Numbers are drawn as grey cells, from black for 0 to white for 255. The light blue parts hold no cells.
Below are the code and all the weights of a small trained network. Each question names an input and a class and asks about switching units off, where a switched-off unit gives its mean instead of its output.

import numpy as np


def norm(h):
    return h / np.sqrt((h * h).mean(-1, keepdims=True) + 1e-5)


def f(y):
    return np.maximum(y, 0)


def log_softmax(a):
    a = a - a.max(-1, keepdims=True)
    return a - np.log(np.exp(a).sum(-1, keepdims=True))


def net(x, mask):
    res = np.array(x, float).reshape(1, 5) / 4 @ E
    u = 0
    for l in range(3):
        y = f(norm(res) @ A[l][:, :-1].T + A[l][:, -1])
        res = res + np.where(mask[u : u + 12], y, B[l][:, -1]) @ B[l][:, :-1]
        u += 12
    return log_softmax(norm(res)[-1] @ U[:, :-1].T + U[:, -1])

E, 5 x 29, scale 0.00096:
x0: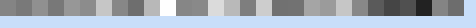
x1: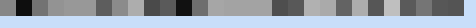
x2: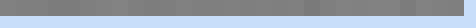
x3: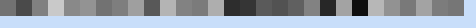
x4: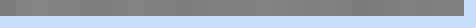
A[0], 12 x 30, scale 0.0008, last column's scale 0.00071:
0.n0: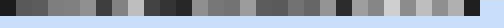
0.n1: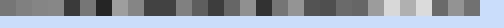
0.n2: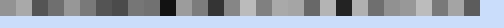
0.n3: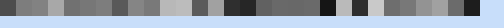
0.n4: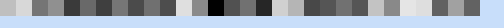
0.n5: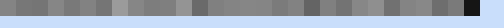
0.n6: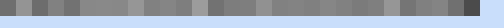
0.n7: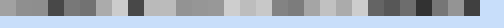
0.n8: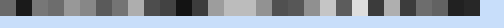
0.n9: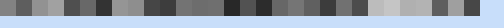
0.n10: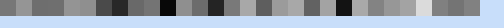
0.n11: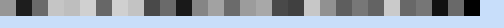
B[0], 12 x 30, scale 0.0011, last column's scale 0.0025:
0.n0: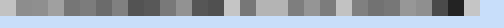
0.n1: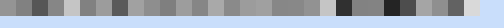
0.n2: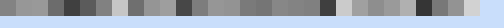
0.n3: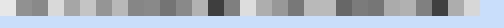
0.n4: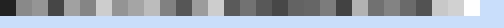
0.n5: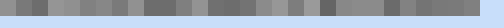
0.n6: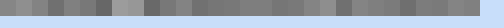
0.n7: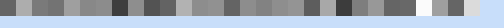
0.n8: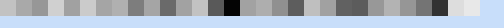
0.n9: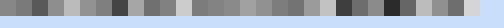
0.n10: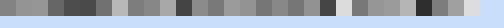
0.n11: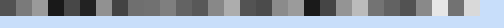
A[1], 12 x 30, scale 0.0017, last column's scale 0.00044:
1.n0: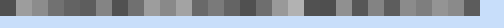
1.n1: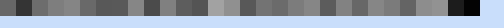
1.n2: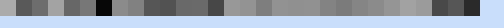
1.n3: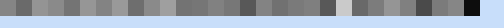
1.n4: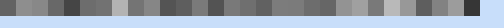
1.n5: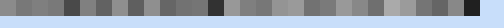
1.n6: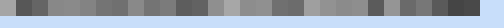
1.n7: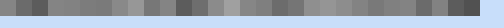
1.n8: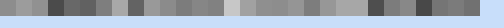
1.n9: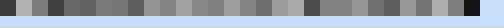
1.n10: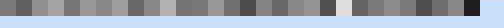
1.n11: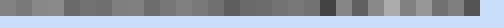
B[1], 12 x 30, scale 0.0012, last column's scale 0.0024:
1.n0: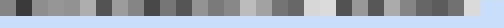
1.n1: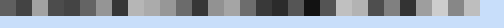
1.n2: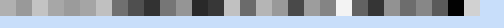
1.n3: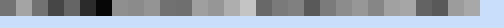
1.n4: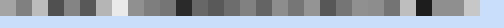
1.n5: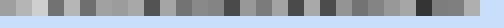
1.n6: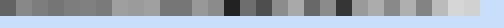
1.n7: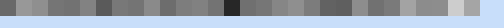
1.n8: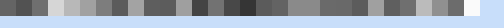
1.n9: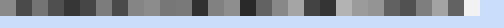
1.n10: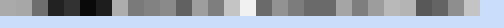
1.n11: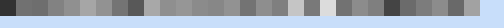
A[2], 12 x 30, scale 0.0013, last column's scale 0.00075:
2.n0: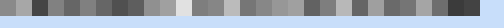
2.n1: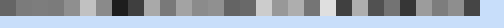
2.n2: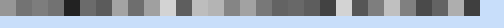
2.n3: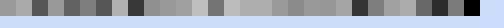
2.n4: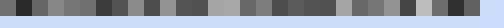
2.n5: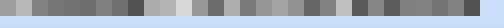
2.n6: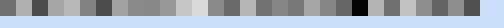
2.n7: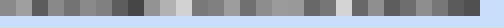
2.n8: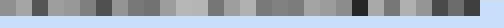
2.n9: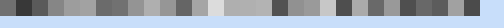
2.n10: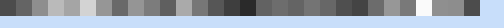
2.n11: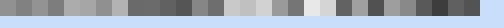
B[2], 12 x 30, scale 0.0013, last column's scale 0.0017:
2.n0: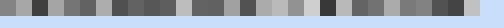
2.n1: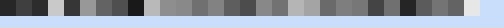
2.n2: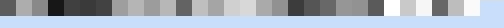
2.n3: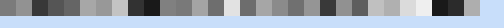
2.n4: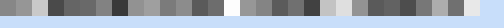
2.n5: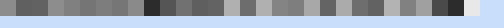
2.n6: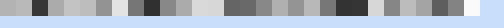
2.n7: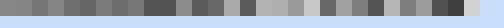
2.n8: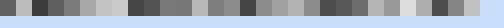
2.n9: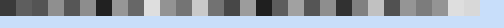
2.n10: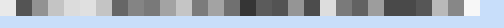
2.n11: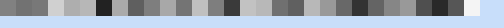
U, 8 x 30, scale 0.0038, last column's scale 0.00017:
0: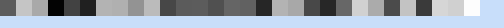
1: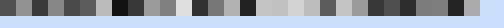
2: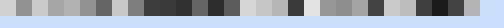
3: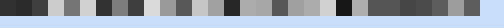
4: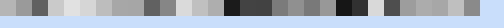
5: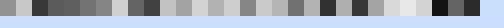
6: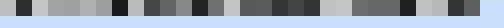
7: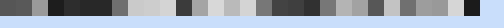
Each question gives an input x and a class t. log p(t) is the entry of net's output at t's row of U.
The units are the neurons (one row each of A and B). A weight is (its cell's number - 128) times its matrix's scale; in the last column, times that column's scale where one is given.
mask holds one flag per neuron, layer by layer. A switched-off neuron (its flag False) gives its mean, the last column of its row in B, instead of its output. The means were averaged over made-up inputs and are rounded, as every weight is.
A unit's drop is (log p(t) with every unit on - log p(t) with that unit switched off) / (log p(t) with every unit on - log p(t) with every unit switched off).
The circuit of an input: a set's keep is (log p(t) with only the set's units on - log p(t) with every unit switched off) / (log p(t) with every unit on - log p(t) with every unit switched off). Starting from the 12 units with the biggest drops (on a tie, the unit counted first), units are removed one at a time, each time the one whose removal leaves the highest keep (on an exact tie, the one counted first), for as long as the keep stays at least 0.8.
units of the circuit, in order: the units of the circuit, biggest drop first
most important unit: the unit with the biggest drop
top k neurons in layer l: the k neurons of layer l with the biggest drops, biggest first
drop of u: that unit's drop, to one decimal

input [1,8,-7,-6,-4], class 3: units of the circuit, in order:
[2.n9]
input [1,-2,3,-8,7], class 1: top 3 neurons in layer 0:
[0.n7 0.n4 0.n11]
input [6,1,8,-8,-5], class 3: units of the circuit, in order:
[2.n9 2.n11]
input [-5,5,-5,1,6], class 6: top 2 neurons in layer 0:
[0.n11 0.n9]
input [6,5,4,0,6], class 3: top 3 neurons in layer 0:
[0.n8 0.n7 0.n10]
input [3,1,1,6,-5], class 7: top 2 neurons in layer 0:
[0.n8 0.n11]
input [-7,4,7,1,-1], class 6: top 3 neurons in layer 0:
[0.n9 0.n1 0.n3]
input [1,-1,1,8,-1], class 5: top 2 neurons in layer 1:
[1.n10 1.n8]
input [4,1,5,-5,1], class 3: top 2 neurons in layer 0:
[0.n11 0.n8]
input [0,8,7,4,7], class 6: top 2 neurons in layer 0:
[0.n10 0.n2]
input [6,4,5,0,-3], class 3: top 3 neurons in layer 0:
[0.n7 0.n8 0.n10]
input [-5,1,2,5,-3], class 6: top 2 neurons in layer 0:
[0.n8 0.n0]
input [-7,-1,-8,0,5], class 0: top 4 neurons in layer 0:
[0.n4 0.n10 0.n2 0.n8]
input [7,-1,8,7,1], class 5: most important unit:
0.n3
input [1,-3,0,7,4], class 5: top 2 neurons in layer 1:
[1.n10 1.n8]
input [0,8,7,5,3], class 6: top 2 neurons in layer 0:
[0.n10 0.n2]
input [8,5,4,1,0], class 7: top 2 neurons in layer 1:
[1.n10 1.n0]
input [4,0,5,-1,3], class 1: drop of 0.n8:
0.1
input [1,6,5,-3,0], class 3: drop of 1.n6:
0.1
